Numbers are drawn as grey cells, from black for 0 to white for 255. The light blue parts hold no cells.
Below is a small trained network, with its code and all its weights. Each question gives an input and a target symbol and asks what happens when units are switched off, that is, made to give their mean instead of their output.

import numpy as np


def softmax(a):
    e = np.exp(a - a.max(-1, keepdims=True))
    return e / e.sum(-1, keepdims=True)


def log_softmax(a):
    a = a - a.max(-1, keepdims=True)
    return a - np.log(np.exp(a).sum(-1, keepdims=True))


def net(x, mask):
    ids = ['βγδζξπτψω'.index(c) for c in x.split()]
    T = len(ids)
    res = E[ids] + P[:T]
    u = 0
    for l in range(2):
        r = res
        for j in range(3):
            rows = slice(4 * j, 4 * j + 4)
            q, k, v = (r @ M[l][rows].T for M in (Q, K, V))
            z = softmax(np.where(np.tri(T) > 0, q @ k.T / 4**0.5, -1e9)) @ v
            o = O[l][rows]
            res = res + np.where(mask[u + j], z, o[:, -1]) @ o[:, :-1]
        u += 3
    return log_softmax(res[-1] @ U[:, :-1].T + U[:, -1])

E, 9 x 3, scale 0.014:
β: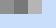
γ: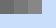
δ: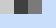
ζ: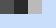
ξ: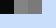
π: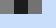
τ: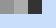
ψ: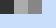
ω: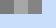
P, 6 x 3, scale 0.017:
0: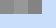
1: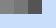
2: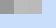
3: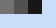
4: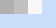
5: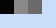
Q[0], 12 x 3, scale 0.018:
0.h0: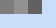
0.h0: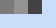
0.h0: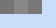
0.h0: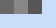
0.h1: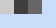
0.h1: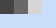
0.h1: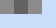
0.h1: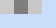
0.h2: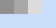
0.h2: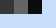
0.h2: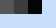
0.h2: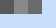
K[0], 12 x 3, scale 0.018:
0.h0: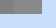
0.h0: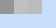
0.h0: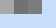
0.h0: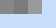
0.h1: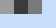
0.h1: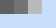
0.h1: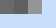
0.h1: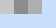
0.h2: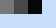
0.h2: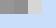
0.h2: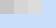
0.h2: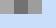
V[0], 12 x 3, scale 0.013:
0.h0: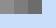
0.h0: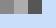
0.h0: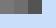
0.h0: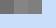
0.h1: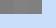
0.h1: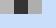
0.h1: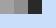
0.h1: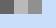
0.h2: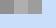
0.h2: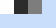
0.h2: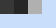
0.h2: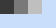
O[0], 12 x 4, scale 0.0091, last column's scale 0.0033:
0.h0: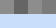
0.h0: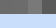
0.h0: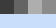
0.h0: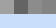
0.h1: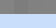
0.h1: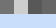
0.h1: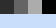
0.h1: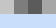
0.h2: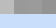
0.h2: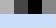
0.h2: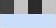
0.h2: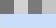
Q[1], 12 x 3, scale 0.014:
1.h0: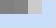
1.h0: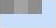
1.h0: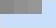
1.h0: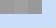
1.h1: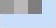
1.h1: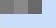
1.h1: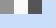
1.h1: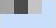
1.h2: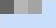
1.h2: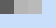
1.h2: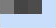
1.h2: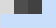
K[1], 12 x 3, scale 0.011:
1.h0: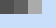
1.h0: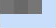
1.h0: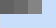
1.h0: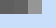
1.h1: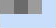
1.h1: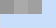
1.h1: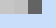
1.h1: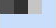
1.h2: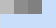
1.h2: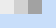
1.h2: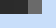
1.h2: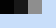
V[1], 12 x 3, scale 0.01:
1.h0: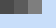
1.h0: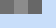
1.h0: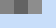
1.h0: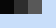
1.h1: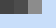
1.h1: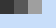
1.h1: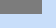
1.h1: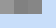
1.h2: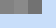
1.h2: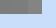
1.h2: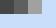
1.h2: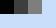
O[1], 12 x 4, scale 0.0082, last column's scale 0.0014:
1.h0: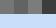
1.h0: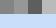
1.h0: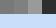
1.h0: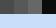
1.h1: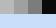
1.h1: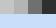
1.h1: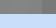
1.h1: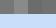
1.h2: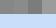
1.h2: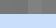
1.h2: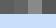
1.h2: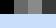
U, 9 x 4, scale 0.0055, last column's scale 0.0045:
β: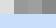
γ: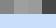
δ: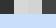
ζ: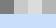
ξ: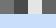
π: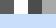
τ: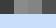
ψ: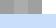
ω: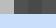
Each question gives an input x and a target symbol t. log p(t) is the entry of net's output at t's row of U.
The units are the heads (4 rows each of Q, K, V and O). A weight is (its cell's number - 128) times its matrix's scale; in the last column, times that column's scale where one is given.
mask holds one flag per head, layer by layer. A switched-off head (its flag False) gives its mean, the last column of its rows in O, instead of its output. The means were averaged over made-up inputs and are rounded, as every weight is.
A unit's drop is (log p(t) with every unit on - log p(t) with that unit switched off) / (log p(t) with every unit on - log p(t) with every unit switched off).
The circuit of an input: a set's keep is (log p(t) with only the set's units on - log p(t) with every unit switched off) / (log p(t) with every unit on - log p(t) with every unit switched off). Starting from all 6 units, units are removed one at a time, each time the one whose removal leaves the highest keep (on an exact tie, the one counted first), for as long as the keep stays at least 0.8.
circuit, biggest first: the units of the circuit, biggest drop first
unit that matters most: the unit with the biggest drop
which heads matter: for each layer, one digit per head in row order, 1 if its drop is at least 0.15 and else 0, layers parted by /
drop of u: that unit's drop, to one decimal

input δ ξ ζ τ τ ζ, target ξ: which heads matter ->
011 / 001
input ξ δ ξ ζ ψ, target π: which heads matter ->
001 / 000
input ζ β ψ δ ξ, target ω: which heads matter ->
011 / 000
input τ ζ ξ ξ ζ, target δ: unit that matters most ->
0.h2
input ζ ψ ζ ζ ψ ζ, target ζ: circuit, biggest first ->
[0.h2, 0.h1]
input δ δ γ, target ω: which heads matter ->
001 / 000
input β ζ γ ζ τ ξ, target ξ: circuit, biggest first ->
[0.h1, 0.h2]
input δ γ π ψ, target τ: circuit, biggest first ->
[0.h1, 1.h2]
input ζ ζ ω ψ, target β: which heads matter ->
011 / 011
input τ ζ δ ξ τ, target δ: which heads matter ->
001 / 010
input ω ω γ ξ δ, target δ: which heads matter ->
111 / 000
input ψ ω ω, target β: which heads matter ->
011 / 001
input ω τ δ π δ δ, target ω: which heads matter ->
101 / 010
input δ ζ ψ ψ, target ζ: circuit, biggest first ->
[0.h2]
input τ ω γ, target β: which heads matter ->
011 / 011
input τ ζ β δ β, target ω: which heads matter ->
001 / 000
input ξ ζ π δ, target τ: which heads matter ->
011 / 001
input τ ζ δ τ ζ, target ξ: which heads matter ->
101 / 101
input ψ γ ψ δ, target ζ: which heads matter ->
011 / 000
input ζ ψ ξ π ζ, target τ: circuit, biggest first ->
[0.h2, 1.h2, 0.h1]
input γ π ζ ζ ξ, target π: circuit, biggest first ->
[0.h2]
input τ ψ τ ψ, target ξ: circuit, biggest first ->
[0.h2, 0.h1]
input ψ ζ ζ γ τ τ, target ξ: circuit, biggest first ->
[0.h1, 0.h2]
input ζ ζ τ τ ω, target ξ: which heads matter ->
111 / 101
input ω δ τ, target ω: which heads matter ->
001 / 000
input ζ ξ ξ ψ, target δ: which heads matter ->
001 / 000
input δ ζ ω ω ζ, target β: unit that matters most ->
1.h2
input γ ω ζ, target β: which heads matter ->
011 / 001
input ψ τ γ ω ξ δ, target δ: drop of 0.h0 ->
0.2
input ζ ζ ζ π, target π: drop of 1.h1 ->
-0.1
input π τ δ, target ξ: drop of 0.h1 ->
0.1
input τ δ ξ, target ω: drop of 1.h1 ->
0.0
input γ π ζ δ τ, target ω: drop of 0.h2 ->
0.6
